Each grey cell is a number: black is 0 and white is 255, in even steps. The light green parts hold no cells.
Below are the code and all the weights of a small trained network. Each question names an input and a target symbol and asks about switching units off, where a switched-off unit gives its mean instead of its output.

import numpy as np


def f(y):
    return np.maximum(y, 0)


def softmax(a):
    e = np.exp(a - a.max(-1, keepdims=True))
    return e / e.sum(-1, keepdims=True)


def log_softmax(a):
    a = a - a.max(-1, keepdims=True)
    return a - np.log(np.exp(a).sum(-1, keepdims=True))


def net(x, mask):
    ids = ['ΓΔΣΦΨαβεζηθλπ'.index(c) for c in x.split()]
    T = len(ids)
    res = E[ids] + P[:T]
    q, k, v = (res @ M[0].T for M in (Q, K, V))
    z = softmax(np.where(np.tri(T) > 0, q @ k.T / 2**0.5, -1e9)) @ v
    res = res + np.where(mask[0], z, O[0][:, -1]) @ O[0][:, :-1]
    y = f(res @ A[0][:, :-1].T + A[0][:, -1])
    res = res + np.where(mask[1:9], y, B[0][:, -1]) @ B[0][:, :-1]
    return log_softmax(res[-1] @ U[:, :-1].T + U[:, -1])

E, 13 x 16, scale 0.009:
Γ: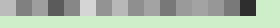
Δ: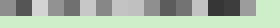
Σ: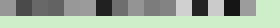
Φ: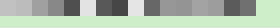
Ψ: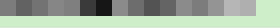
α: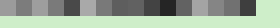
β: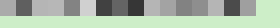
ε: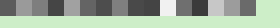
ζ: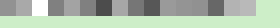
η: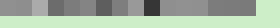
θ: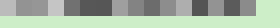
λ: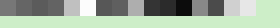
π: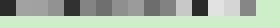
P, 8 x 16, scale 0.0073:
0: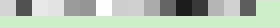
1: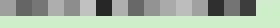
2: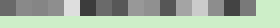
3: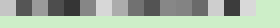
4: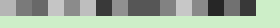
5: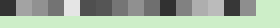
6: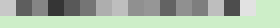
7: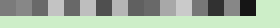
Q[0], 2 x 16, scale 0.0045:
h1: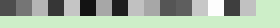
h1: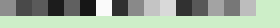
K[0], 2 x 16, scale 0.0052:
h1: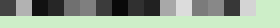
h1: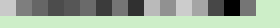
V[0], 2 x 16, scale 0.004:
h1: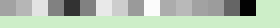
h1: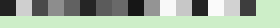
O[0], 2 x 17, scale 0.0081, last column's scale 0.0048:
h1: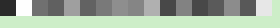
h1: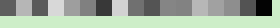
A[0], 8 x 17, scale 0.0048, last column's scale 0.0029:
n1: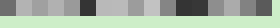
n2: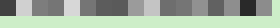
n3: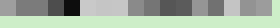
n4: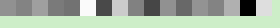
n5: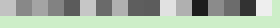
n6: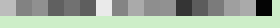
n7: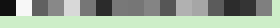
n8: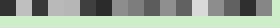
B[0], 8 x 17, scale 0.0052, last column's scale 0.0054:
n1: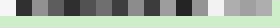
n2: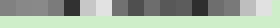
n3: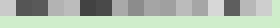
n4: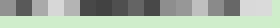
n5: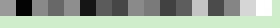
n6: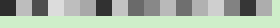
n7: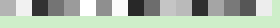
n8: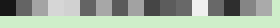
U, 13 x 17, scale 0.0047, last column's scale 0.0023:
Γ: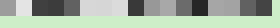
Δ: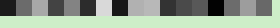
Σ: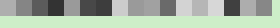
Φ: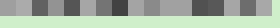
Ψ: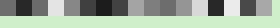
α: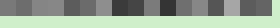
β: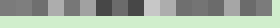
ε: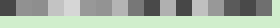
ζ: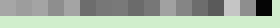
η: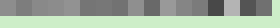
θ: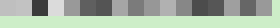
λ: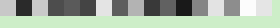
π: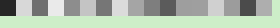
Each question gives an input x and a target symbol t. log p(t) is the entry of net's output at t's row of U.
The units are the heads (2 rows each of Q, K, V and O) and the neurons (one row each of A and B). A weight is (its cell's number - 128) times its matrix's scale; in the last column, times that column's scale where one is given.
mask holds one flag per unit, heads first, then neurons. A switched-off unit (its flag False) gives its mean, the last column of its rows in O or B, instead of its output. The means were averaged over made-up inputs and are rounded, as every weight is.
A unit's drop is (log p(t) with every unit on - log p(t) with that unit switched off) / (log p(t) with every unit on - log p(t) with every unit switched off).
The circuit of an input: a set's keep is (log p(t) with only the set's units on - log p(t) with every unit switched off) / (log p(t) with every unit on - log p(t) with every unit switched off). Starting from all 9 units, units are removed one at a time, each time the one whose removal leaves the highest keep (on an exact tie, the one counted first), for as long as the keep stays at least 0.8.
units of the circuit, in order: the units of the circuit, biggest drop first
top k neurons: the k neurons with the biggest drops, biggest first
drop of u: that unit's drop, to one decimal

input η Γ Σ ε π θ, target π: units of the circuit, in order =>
h1; n7; n5
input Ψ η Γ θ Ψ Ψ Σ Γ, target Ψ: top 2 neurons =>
n5; n4
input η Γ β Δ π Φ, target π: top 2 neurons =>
n5; n7
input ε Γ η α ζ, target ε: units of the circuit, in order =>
h1; n8
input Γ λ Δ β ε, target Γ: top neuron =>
n7
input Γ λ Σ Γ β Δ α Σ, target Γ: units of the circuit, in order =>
h1; n7
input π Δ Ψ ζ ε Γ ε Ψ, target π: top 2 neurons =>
n7; n8
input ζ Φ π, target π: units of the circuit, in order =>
h1; n5
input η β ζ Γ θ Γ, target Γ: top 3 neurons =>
n7; n5; n2
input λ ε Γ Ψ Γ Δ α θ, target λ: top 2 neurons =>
n5; n7
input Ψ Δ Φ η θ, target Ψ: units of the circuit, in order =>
h1; n5; n7
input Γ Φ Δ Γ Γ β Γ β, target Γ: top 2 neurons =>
n7; n2
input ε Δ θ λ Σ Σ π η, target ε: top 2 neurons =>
n8; n7
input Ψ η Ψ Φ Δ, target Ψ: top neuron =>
n7
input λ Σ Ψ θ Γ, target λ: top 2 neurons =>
n5; n7
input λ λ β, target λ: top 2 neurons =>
n7; n6
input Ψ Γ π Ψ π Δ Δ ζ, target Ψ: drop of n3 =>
0.0
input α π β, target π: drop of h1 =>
0.7
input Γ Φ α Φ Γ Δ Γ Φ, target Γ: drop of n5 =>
-0.1
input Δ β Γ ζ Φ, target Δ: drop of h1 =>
0.8
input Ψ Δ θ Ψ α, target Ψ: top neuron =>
n4
